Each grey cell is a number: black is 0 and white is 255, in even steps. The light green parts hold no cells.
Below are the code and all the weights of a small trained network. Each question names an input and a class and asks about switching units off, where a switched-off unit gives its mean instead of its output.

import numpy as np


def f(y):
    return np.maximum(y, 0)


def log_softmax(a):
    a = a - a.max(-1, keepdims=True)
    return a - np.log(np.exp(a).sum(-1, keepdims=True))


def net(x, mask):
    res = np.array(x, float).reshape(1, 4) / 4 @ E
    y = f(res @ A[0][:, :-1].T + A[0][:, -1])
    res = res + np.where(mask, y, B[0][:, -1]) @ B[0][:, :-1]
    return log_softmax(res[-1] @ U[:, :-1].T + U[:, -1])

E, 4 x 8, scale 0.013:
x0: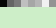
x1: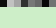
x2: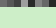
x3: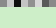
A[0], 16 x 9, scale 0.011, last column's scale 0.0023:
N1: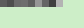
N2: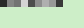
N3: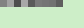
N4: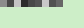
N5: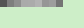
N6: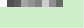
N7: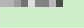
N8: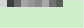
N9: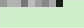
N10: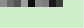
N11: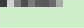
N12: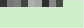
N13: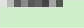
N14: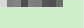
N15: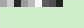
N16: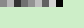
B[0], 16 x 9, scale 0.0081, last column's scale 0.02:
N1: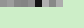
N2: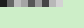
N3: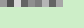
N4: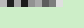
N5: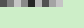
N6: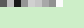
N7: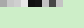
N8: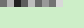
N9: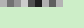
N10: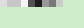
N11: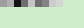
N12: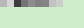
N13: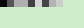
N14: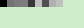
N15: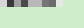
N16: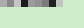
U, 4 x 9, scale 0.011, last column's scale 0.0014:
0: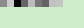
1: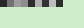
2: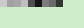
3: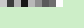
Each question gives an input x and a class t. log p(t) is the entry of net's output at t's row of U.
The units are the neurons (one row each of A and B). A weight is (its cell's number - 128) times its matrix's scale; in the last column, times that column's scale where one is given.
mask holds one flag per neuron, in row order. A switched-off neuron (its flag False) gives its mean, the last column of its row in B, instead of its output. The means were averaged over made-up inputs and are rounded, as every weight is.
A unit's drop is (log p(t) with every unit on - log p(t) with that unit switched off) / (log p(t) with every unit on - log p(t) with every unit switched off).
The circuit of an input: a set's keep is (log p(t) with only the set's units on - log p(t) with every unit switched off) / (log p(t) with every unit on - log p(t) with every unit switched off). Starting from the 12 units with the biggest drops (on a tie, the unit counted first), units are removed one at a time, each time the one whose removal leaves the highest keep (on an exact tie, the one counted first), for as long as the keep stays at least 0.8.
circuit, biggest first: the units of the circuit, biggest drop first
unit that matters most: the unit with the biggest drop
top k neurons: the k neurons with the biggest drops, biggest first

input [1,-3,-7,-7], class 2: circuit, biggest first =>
[N7]
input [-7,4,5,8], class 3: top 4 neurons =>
[N15, N16, N3, N2]
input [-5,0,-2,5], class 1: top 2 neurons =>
[N13, N14]
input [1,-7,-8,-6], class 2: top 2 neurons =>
[N7, N9]
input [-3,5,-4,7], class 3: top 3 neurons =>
[N16, N15, N6]
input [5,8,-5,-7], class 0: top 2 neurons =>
[N11, N12]
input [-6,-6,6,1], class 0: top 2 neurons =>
[N6, N8]
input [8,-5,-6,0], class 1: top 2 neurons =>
[N5, N2]
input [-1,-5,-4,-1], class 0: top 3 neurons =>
[N6, N10, N8]
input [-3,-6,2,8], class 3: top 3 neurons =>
[N15, N16, N3]
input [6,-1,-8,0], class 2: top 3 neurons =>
[N7, N9, N13]
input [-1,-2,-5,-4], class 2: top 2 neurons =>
[N7, N15]
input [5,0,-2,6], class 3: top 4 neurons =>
[N15, N16, N13, N14]
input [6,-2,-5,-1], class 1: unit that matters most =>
N5
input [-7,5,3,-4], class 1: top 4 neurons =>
[N14, N13, N6, N8]
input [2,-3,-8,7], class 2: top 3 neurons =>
[N7, N9, N4]
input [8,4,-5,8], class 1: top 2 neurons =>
[N5, N2]
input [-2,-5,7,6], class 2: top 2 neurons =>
[N10, N4]
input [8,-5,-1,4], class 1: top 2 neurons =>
[N2, N5]
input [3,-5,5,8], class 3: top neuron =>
[N15]
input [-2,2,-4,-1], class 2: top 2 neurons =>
[N6, N7]
